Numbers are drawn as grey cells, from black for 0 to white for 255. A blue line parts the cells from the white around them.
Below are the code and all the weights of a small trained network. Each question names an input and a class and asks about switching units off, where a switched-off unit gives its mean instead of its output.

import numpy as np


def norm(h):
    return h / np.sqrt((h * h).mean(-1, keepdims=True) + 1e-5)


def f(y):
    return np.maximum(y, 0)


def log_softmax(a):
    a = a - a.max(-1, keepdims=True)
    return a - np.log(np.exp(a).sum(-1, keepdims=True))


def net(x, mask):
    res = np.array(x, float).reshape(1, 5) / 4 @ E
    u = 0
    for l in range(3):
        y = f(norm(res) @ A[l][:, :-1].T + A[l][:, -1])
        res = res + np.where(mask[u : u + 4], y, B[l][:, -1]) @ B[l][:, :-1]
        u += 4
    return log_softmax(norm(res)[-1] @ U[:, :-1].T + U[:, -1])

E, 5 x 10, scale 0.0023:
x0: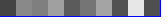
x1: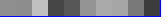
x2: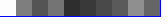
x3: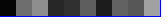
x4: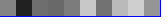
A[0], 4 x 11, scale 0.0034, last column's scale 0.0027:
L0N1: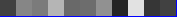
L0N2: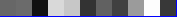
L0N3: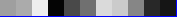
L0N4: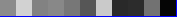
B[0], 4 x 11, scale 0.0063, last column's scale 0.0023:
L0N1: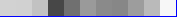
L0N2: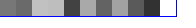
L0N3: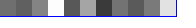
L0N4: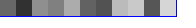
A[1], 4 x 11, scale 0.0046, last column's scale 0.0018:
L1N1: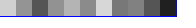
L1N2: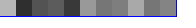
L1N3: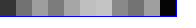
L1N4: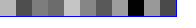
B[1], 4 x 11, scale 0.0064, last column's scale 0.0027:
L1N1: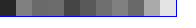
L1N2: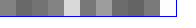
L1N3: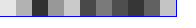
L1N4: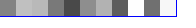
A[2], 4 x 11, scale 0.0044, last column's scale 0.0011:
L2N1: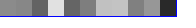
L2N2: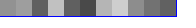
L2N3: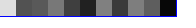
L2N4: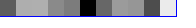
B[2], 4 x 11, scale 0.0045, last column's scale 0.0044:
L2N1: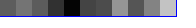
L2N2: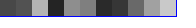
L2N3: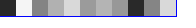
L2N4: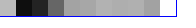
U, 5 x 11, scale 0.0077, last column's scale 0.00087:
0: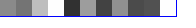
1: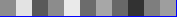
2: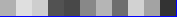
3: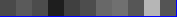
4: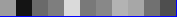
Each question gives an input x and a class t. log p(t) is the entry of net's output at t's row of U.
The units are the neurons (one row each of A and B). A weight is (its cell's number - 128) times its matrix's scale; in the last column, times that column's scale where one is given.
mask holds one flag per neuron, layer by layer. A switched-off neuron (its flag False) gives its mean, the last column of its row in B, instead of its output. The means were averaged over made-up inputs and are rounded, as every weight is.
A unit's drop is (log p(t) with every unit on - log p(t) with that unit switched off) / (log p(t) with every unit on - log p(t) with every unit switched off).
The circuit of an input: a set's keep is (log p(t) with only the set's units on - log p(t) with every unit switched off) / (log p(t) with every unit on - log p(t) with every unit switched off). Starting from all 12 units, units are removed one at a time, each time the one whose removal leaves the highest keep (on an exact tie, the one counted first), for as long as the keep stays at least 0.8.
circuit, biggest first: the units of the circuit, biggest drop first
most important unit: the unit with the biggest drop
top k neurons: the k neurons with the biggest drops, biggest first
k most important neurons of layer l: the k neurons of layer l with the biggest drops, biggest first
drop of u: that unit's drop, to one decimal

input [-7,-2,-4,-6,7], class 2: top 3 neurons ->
[L1N4; L2N4; L0N4]
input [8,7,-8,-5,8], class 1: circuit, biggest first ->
[L1N3]
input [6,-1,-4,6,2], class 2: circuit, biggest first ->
[L0N1; L1N1]
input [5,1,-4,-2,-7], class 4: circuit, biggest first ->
[L0N4; L2N4]
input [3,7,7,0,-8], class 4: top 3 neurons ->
[L0N4; L2N4; L0N2]
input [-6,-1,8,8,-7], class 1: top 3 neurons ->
[L2N3; L1N1; L2N1]
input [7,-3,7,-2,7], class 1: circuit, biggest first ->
[L1N2; L2N3; L2N4]
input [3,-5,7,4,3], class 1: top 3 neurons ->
[L2N3; L1N2; L0N3]
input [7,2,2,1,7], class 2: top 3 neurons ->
[L0N1; L2N4; L0N4]
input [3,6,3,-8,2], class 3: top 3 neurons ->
[L1N1; L2N1; L0N2]
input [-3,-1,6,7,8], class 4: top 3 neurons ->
[L1N2; L2N1; L1N1]
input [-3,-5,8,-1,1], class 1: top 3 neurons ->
[L2N3; L0N3; L1N2]
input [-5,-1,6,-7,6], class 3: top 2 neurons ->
[L1N1; L1N3]
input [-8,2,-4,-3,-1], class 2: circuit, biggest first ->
[L1N4]
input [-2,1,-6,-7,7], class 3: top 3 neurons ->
[L1N1; L2N1; L1N2]
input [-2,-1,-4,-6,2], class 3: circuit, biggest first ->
[L1N1; L2N1]
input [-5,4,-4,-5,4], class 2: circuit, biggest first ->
[L1N4; L2N4]
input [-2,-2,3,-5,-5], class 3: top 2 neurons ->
[L1N1; L2N2]
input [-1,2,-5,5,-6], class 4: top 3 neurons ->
[L2N4; L0N4; L2N3]
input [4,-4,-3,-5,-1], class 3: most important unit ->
L2N1
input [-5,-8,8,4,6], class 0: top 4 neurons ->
[L0N2; L1N3; L2N4; L0N1]
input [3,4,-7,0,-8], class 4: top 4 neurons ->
[L0N4; L2N4; L2N3; L1N2]
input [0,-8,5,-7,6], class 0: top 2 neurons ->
[L0N2; L2N4]
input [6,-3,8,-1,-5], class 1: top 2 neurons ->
[L2N3; L1N4]
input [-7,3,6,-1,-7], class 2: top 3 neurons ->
[L1N4; L1N3; L1N2]
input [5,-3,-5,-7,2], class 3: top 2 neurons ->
[L1N1; L2N1]
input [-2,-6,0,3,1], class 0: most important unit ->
L0N2
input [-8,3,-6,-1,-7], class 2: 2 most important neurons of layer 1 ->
[L1N4; L1N2]
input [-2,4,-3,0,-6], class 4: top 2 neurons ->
[L0N4; L2N4]
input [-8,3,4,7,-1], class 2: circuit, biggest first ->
[L1N4; L2N1]
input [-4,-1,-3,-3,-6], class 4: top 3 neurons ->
[L0N4; L2N4; L0N1]
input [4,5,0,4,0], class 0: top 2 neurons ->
[L0N3; L1N4]
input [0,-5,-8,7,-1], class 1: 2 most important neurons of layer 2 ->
[L2N1; L2N2]
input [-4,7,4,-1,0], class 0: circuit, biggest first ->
[L0N3]
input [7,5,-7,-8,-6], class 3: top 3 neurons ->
[L1N1; L2N1; L1N4]
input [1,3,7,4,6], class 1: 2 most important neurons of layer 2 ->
[L2N3; L2N4]
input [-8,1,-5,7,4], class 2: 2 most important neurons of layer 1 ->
[L1N4; L1N1]
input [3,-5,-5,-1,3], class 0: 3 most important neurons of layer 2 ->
[L2N4; L2N3; L2N1]
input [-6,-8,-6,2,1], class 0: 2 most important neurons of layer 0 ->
[L0N2; L0N1]
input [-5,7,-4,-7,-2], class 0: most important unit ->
L0N3
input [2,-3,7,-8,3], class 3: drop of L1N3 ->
0.3
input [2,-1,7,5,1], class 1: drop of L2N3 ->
0.3
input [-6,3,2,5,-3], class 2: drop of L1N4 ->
1.2
